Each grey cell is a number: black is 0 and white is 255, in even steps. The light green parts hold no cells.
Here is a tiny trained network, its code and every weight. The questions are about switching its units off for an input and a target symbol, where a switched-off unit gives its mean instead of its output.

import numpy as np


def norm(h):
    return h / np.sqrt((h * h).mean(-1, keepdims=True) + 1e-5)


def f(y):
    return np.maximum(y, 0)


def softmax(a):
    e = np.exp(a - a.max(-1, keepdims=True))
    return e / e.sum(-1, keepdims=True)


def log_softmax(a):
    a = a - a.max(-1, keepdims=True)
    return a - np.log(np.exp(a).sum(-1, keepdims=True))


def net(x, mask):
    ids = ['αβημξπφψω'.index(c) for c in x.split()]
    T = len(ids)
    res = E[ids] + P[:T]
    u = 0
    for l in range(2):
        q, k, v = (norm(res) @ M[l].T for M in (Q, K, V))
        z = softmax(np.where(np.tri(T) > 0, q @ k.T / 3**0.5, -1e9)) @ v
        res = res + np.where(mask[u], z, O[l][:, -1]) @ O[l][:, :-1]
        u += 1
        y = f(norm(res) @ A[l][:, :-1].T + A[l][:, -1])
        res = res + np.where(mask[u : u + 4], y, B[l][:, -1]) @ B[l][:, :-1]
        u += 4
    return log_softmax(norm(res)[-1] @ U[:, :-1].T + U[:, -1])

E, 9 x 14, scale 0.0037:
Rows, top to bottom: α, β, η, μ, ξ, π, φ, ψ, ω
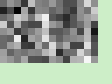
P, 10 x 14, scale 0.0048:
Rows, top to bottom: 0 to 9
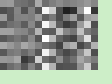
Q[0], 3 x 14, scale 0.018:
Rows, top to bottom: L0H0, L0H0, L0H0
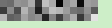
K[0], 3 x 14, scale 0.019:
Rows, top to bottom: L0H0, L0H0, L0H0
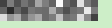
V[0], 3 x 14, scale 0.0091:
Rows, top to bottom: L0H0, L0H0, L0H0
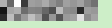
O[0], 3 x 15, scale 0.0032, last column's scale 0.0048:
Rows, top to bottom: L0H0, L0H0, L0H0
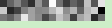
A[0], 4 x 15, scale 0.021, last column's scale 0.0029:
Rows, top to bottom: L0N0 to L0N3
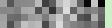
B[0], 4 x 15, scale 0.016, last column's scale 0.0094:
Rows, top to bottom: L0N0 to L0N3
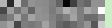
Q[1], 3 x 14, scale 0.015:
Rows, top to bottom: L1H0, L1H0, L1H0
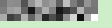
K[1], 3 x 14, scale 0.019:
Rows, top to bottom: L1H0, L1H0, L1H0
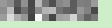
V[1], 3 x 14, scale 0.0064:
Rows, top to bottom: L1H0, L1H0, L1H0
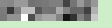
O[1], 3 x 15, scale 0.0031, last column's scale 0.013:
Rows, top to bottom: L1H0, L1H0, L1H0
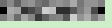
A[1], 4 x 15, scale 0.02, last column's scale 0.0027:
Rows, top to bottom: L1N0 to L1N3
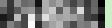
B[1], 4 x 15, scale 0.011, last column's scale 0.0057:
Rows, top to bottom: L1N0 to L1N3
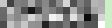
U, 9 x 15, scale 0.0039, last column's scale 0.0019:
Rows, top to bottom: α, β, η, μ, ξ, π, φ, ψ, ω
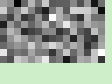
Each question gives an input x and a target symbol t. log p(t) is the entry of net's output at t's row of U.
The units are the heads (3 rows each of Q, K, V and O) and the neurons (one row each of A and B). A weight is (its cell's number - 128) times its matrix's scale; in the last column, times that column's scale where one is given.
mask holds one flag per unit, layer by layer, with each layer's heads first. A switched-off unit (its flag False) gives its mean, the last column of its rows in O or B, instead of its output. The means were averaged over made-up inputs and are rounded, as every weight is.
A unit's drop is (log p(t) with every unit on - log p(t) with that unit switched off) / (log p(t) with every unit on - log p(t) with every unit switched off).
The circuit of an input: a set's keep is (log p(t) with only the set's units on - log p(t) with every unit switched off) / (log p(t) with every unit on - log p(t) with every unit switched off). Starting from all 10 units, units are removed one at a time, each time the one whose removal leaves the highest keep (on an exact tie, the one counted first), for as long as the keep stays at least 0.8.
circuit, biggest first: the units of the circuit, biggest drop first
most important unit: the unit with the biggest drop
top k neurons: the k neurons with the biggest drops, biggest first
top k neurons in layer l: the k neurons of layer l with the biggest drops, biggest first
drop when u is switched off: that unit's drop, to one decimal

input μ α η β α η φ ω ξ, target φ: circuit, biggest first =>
(L0H0; L0N2; L1N2)
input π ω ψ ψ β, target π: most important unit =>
L0H0
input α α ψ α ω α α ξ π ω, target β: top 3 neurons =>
(L0N1; L0N3; L1N3)
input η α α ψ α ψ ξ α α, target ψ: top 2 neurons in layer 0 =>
(L0N1; L0N3)
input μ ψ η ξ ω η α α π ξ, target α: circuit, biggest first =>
(L0N1; L1N3)
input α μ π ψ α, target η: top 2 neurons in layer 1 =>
(L1N3; L1N2)
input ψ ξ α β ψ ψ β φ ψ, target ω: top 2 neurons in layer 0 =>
(L0N0; L0N1)
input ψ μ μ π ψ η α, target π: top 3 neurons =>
(L0N1; L0N3; L1N2)
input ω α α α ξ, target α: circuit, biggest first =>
(L0H0; L0N3)
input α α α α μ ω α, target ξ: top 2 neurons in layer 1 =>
(L1N3; L1N2)
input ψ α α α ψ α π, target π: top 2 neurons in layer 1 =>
(L1N2; L1N1)
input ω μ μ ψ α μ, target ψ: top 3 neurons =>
(L0N1; L1N0; L0N3)
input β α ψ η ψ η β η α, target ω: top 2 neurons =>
(L0N0; L0N1)
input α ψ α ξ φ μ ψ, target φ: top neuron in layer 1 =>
(L1N2)
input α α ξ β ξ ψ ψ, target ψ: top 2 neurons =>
(L0N1; L1N2)
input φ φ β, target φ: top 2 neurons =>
(L0N2; L1N2)
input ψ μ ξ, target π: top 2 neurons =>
(L0N1; L0N3)
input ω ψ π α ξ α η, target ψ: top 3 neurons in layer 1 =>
(L1N3; L1N2; L1N1)
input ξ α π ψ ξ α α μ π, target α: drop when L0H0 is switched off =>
1.2
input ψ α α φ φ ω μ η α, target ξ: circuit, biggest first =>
(L0H0)
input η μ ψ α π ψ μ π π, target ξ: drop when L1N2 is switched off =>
0.1
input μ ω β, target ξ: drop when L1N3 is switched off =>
0.1
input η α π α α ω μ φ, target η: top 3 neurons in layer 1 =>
(L1N3; L1N2; L1N1)
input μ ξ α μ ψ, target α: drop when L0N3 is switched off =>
0.5
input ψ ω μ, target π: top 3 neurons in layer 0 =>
(L0N1; L0N3; L0N0)
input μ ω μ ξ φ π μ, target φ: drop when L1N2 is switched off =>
0.2
